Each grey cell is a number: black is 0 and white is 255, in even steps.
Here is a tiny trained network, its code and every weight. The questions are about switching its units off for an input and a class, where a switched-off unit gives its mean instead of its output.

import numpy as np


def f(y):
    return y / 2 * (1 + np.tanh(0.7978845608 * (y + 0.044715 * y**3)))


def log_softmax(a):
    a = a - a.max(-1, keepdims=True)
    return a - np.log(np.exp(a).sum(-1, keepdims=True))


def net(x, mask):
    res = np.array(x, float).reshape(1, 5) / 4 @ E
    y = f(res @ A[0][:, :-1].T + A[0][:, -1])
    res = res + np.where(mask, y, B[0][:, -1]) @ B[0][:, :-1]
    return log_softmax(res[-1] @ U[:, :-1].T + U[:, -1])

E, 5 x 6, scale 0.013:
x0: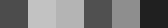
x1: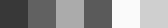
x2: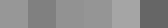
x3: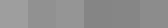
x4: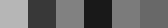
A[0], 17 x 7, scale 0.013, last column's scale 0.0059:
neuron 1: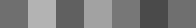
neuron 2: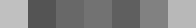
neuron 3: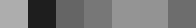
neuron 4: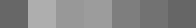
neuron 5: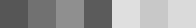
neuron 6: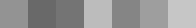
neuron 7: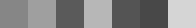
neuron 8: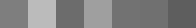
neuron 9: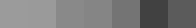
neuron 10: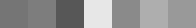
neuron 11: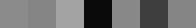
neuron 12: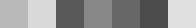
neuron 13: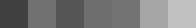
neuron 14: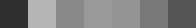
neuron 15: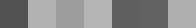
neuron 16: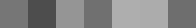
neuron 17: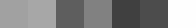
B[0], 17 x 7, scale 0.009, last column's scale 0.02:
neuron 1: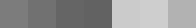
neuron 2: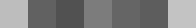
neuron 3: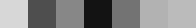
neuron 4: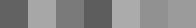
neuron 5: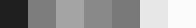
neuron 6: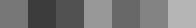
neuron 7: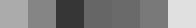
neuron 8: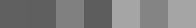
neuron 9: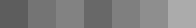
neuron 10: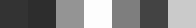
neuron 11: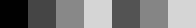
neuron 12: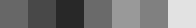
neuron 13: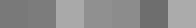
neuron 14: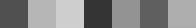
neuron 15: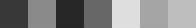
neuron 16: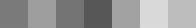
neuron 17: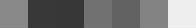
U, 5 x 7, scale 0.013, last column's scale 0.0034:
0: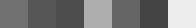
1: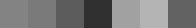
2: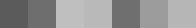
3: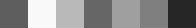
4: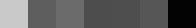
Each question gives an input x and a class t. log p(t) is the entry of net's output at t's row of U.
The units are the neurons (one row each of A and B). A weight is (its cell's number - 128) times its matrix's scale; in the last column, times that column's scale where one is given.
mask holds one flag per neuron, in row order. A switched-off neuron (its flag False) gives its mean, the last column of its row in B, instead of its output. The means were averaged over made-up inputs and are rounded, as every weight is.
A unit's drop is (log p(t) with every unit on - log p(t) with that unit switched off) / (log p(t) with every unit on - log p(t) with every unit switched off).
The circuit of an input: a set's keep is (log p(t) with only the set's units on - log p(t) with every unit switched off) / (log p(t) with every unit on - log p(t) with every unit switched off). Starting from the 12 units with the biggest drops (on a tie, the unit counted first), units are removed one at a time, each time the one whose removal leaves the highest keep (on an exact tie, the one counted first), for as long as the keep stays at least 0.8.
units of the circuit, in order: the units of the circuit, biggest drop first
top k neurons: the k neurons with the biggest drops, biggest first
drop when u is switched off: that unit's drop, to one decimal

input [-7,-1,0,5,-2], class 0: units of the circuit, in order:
[neuron 10]
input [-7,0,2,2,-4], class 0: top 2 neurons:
[neuron 5; neuron 6]
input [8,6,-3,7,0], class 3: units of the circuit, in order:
[neuron 14; neuron 17]
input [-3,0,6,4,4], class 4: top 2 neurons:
[neuron 5; neuron 15]
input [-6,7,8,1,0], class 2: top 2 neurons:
[neuron 10; neuron 5]
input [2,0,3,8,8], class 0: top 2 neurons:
[neuron 11; neuron 5]
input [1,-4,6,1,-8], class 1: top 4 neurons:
[neuron 1; neuron 15; neuron 11; neuron 4]
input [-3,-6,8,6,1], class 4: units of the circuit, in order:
[neuron 11; neuron 5]
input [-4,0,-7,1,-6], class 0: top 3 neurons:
[neuron 5; neuron 6; neuron 16]
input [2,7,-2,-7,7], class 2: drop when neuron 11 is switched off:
0.5
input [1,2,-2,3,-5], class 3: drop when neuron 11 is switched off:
0.2
